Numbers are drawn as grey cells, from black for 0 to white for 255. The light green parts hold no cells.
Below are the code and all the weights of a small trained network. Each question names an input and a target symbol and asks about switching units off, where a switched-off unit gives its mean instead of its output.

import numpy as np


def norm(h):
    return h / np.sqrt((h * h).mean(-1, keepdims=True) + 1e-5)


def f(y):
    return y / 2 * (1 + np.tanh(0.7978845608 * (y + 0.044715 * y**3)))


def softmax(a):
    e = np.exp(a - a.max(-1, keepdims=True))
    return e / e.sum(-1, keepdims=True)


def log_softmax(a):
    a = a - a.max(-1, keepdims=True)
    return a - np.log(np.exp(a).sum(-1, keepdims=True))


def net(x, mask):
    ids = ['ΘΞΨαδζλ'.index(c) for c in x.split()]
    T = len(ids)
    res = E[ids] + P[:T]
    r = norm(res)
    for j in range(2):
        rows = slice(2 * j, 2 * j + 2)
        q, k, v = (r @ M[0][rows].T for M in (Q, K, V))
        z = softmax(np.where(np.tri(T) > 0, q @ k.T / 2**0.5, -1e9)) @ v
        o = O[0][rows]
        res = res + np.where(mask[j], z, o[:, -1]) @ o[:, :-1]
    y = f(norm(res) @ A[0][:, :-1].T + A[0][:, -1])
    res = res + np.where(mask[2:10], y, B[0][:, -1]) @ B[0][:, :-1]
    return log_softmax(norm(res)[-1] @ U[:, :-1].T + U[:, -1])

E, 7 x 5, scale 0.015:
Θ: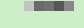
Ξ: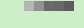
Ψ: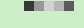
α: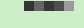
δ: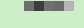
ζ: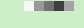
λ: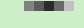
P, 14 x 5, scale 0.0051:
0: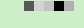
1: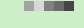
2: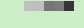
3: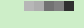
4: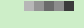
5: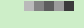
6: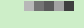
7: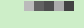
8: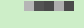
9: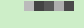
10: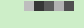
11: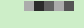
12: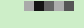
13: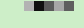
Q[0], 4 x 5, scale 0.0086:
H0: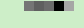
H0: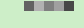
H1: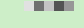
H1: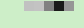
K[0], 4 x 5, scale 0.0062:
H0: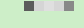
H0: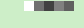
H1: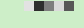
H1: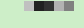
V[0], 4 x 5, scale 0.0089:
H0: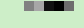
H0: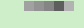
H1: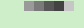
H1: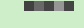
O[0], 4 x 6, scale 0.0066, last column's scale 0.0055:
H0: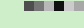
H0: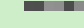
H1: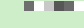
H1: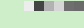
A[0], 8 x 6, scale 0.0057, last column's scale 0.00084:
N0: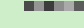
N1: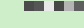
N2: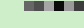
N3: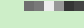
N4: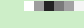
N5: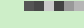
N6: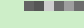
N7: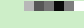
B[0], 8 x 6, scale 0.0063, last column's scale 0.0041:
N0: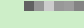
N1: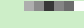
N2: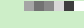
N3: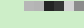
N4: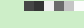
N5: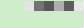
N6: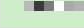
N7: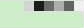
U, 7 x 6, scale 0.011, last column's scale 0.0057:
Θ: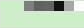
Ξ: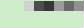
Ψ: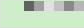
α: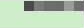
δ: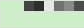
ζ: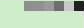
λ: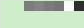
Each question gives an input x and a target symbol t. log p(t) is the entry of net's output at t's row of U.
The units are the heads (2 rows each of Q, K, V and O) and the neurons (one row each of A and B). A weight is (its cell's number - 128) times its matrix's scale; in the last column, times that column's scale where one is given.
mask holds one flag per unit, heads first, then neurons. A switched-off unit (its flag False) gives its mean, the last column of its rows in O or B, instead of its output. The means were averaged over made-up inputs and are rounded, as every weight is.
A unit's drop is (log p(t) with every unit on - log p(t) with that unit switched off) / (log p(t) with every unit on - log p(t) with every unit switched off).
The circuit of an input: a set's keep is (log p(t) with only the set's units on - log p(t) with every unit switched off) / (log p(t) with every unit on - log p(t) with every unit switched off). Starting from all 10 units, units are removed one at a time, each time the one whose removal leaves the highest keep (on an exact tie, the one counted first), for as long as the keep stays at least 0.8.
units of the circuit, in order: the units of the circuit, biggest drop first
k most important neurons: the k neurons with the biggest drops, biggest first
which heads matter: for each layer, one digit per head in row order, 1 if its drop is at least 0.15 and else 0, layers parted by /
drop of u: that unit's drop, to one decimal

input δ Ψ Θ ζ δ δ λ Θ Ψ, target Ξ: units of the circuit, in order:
[H1 N3]
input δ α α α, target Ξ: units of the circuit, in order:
[H1]
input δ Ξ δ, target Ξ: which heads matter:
00
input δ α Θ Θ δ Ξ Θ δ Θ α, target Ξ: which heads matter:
11
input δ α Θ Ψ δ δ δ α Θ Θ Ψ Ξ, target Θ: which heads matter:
00
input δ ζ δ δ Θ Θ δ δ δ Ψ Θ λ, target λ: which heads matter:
10
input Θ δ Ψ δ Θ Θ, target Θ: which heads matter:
01
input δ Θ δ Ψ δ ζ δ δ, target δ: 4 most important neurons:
[N4 N1 N5 N3]
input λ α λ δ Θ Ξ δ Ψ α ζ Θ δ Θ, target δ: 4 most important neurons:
[N4 N1 N5 N3]
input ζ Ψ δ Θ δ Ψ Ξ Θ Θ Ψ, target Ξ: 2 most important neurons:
[N4 N3]
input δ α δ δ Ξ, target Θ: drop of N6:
0.1
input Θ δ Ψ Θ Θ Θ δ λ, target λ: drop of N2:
0.1
